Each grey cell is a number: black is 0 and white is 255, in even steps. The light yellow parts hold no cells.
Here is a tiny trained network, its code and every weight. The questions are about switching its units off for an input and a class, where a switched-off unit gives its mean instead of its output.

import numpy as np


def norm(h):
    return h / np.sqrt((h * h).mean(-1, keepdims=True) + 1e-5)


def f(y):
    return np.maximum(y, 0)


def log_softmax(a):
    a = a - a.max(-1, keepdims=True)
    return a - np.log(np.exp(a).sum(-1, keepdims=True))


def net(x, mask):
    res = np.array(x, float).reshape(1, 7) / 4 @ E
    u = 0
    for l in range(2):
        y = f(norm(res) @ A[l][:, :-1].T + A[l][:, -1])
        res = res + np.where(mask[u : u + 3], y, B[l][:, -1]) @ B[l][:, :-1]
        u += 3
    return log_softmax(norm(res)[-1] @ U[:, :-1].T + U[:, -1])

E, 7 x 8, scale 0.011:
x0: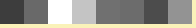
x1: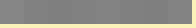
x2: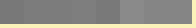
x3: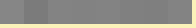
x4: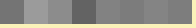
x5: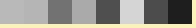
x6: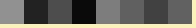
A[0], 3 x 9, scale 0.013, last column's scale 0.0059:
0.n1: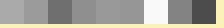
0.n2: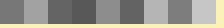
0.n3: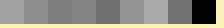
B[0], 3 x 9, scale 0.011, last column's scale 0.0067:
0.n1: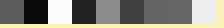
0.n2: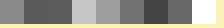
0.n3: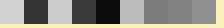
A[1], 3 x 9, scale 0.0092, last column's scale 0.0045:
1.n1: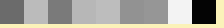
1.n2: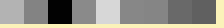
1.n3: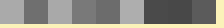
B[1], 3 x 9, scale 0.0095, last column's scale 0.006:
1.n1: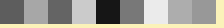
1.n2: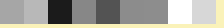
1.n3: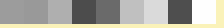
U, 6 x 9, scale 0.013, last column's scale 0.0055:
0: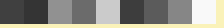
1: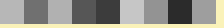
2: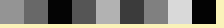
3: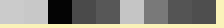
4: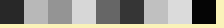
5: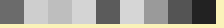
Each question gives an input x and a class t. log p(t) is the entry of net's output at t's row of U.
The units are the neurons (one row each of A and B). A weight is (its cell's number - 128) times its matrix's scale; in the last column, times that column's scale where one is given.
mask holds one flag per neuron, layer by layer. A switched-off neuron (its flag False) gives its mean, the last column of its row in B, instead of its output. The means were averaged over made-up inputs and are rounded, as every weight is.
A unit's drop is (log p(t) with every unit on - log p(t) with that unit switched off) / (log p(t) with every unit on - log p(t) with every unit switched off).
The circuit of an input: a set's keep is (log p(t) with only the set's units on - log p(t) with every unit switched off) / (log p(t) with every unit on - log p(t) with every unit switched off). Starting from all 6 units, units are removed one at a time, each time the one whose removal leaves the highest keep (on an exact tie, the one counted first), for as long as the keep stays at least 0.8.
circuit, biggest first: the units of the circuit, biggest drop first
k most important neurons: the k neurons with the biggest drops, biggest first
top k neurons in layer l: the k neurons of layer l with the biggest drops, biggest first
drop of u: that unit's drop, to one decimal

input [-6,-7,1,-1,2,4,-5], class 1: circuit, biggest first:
(0.n1)
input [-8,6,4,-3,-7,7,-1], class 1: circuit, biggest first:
(0.n1; 0.n3)
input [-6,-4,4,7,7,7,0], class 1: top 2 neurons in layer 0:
(0.n3; 0.n1)
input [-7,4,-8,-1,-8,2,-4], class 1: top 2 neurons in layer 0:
(0.n1; 0.n3)
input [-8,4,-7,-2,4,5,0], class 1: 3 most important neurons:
(0.n1; 0.n3; 1.n3)
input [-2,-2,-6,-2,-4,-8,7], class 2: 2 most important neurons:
(0.n1; 1.n2)
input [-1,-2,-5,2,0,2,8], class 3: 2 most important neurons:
(0.n1; 1.n2)
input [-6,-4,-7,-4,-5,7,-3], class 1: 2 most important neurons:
(0.n1; 0.n3)
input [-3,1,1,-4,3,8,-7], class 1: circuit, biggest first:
(0.n1; 0.n3)
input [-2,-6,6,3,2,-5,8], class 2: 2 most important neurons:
(0.n1; 1.n2)
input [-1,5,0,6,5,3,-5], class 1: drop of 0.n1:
0.1
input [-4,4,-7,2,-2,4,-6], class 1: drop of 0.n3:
0.0
